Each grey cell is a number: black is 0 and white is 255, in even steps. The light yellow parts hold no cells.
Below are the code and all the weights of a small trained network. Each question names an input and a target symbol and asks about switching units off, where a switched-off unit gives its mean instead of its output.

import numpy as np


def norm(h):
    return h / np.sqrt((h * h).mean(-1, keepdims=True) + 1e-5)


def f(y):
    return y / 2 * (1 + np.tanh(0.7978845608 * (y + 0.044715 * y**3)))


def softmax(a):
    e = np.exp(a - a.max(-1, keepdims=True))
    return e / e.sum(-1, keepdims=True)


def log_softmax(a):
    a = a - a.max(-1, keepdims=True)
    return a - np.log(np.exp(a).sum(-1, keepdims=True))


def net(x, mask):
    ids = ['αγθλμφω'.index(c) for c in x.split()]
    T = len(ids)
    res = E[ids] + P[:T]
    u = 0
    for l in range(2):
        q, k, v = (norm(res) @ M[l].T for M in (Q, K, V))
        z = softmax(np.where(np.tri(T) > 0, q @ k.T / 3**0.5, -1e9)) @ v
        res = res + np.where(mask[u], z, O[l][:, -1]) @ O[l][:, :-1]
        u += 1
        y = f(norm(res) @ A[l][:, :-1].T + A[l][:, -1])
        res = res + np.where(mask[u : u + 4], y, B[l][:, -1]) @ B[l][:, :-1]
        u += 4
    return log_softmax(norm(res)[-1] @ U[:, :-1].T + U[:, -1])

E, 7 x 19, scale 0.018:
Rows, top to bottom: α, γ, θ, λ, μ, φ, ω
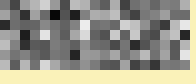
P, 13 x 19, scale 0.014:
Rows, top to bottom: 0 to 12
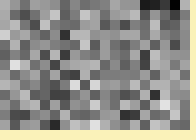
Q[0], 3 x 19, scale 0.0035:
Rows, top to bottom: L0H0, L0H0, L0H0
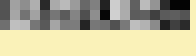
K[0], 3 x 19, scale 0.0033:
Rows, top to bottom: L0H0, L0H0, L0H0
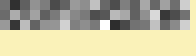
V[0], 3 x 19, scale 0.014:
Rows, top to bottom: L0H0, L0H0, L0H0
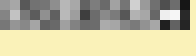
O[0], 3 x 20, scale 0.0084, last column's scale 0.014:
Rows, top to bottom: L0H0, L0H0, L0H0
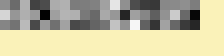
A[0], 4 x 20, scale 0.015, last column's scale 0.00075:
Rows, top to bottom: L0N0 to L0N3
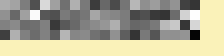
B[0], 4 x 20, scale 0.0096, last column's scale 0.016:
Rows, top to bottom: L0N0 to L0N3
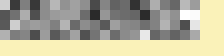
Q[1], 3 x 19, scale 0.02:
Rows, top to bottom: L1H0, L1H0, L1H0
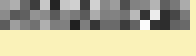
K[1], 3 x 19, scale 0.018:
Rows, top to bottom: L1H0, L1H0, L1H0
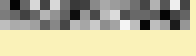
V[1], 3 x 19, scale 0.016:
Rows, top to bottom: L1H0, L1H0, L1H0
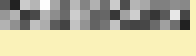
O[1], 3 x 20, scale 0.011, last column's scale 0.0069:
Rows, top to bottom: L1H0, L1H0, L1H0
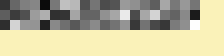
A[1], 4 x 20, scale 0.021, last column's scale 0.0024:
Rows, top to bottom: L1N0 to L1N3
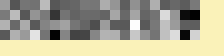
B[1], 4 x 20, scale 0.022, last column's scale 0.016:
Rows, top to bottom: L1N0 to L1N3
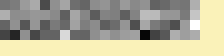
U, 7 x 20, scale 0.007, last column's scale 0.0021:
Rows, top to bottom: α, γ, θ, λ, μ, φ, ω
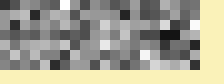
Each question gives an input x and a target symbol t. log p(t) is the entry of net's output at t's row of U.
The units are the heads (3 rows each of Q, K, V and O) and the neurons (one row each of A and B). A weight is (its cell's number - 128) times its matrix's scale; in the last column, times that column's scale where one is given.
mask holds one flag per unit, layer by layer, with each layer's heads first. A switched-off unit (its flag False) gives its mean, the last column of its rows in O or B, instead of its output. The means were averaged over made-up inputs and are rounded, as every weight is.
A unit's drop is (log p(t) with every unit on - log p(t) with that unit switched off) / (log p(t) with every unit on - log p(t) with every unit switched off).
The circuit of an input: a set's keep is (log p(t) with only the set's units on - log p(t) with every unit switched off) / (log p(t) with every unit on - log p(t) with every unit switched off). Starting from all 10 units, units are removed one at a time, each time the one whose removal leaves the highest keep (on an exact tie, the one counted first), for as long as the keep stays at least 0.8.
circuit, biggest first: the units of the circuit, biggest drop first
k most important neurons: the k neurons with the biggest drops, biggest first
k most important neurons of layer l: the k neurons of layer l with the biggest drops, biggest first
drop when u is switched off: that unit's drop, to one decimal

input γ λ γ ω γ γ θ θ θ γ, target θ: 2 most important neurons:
(L1N0 L1N1)
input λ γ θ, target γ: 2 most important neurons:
(L0N3 L1N2)
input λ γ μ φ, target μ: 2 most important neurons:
(L0N3 L1N0)
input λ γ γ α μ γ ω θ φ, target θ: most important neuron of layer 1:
(L1N0)
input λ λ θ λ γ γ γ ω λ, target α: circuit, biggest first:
(L1N3 L0H0 L0N2)
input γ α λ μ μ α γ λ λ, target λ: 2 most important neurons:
(L1N3 L0N1)
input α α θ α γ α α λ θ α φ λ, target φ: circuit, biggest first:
(L1N2 L1H0)
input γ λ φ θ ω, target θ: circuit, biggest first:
(L1H0 L1N0)
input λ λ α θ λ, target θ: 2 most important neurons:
(L1N3 L0N1)
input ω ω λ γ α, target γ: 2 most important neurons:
(L0N2 L1N1)
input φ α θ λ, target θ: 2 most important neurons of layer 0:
(L0N0 L0N1)
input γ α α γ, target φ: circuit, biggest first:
(L0H0 L0N1 L1N3)
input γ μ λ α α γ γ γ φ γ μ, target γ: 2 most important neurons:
(L0N2 L1N2)
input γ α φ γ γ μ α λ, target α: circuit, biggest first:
(L1H0)
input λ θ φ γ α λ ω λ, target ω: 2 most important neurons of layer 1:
(L1N1 L1N3)
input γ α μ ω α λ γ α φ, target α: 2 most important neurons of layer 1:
(L1N1 L1N2)
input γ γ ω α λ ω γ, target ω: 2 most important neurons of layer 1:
(L1N1 L1N0)
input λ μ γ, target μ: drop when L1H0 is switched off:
0.8
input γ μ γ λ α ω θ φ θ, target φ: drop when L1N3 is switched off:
0.2
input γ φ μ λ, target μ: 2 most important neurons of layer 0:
(L0N0 L0N1)
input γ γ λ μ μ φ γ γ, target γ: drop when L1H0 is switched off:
0.4
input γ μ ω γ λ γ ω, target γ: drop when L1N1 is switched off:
0.0
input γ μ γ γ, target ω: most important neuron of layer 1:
(L1N1)
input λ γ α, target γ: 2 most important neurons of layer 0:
(L0N3 L0N2)
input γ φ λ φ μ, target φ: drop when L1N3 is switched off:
0.3
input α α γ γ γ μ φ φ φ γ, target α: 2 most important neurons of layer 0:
(L0N0 L0N1)
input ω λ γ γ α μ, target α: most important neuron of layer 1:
(L1N2)
